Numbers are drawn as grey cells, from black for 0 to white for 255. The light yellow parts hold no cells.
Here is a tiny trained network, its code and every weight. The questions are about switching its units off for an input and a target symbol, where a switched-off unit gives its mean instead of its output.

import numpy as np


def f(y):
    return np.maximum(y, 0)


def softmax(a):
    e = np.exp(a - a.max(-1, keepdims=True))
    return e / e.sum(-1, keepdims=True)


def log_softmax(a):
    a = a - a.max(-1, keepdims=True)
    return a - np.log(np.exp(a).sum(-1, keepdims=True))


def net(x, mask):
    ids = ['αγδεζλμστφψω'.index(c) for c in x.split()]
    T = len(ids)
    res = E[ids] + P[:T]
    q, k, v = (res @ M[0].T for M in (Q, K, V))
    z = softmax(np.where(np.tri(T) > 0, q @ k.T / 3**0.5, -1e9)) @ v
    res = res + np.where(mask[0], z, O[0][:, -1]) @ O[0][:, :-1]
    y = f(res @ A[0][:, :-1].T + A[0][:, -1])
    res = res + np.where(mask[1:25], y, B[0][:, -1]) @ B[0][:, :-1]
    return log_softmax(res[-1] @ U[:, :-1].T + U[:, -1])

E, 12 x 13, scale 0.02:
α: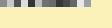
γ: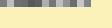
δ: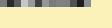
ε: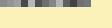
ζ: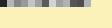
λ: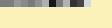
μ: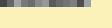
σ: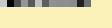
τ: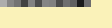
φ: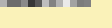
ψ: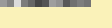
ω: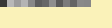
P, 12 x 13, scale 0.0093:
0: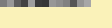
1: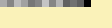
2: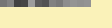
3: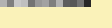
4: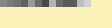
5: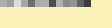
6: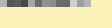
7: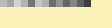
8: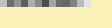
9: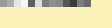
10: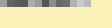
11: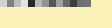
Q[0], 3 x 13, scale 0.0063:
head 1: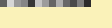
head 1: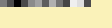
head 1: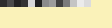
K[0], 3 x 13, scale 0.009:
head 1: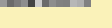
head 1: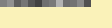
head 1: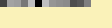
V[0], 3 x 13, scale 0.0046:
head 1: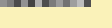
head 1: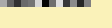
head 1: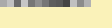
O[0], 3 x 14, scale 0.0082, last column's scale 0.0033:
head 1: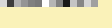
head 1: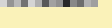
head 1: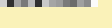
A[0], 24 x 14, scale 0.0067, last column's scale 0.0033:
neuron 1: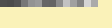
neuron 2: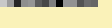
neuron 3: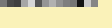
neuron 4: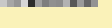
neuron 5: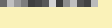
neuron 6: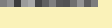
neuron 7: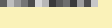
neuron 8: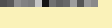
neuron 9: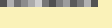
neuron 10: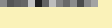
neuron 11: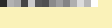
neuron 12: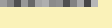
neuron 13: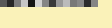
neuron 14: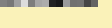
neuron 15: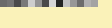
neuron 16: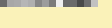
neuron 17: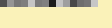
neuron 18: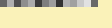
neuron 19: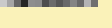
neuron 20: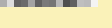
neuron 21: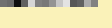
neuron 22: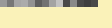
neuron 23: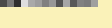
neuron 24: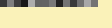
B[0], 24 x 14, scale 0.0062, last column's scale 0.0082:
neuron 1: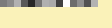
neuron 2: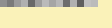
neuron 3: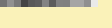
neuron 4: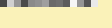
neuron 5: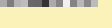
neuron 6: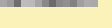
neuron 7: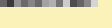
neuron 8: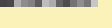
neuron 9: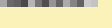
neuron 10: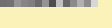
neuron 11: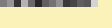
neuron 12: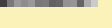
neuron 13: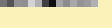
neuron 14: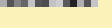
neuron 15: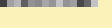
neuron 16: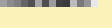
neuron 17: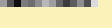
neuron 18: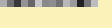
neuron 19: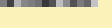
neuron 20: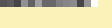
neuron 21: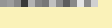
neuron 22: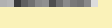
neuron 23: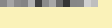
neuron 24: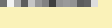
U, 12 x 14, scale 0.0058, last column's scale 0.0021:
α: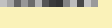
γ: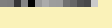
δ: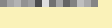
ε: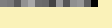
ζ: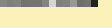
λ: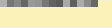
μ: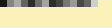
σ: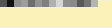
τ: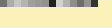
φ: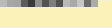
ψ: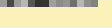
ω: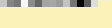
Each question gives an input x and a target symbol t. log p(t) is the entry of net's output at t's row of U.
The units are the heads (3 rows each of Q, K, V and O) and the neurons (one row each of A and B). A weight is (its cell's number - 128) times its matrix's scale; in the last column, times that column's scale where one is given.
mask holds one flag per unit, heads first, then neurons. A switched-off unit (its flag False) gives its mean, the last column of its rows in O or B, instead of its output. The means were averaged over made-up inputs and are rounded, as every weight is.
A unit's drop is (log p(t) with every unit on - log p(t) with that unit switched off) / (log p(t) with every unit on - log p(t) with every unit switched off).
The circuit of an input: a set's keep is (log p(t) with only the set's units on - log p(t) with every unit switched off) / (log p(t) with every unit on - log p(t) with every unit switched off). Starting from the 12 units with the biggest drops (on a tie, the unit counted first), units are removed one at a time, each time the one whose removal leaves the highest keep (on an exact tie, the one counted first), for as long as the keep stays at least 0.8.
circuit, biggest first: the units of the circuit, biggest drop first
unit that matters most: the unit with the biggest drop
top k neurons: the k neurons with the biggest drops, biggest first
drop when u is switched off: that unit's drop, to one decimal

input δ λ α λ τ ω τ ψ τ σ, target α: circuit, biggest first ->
(head 1; neuron 22)
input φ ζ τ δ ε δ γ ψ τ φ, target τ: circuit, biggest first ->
(neuron 13; head 1)
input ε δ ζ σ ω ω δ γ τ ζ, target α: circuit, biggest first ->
(head 1; neuron 16)
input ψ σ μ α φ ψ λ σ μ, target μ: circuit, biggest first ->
(head 1; neuron 8)
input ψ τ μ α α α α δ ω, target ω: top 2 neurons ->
(neuron 18; neuron 11)
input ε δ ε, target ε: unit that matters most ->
neuron 11
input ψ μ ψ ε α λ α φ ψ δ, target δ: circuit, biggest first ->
(head 1; neuron 3)
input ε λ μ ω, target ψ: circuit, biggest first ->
(head 1; neuron 5; neuron 14; neuron 24)
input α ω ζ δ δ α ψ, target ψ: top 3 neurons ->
(neuron 5; neuron 4; neuron 24)
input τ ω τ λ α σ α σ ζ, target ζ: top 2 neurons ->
(neuron 21; neuron 15)
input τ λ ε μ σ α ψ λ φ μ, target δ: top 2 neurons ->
(neuron 20; neuron 18)
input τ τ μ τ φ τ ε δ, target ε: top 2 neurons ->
(neuron 13; neuron 14)
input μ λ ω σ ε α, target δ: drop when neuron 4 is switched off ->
0.2
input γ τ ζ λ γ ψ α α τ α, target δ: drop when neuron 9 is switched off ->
0.0
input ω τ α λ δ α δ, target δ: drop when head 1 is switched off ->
-0.1
